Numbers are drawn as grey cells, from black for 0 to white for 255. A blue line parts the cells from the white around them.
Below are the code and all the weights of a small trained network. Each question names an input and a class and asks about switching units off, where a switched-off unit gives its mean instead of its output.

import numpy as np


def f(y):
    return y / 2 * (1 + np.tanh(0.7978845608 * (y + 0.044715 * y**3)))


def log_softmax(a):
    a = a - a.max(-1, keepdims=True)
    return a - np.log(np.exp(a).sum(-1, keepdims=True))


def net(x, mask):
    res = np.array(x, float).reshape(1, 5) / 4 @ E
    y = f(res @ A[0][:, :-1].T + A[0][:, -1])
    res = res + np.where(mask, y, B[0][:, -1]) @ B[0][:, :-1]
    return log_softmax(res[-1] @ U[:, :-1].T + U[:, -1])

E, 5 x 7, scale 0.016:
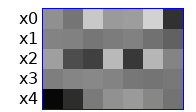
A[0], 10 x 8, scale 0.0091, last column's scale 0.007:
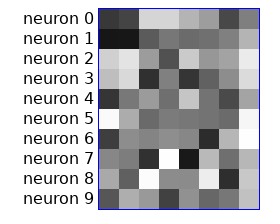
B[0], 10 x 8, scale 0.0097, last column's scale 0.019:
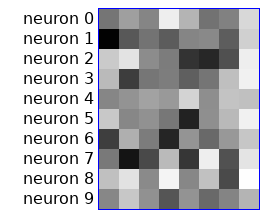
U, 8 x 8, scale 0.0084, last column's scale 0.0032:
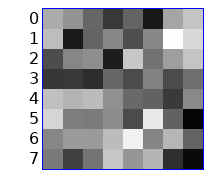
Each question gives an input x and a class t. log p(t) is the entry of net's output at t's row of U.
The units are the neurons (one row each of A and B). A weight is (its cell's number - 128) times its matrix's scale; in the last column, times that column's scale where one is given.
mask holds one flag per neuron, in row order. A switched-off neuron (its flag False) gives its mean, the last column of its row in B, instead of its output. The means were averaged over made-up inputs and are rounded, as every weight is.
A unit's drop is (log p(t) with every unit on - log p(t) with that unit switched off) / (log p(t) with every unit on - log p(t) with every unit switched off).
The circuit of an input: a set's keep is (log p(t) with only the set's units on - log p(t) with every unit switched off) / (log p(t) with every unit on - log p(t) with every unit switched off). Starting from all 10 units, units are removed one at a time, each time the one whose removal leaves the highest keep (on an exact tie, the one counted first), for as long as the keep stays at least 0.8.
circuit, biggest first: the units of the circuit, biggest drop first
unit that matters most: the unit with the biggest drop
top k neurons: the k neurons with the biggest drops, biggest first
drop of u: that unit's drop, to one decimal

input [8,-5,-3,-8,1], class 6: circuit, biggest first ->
[neuron 0]
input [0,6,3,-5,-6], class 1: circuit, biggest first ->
[neuron 8; neuron 3]
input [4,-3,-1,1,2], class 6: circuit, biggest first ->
[neuron 7; neuron 2]
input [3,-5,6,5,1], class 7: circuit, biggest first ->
[neuron 5; neuron 2]
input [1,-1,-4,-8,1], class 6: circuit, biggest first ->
[neuron 5; neuron 4]
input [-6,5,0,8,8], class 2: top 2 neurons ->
[neuron 7; neuron 6]
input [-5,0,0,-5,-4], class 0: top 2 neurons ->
[neuron 7; neuron 2]
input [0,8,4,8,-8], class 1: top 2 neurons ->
[neuron 3; neuron 8]
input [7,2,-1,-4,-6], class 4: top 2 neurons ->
[neuron 2; neuron 7]
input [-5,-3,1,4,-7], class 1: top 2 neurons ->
[neuron 3; neuron 5]
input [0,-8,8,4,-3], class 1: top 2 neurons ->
[neuron 8; neuron 3]
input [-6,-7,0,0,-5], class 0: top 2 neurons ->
[neuron 7; neuron 2]
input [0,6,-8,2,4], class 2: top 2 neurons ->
[neuron 8; neuron 6]
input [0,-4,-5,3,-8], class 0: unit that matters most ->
neuron 8
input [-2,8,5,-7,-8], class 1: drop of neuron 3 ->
0.2
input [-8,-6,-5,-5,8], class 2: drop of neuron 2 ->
0.0
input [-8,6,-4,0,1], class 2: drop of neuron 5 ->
0.2
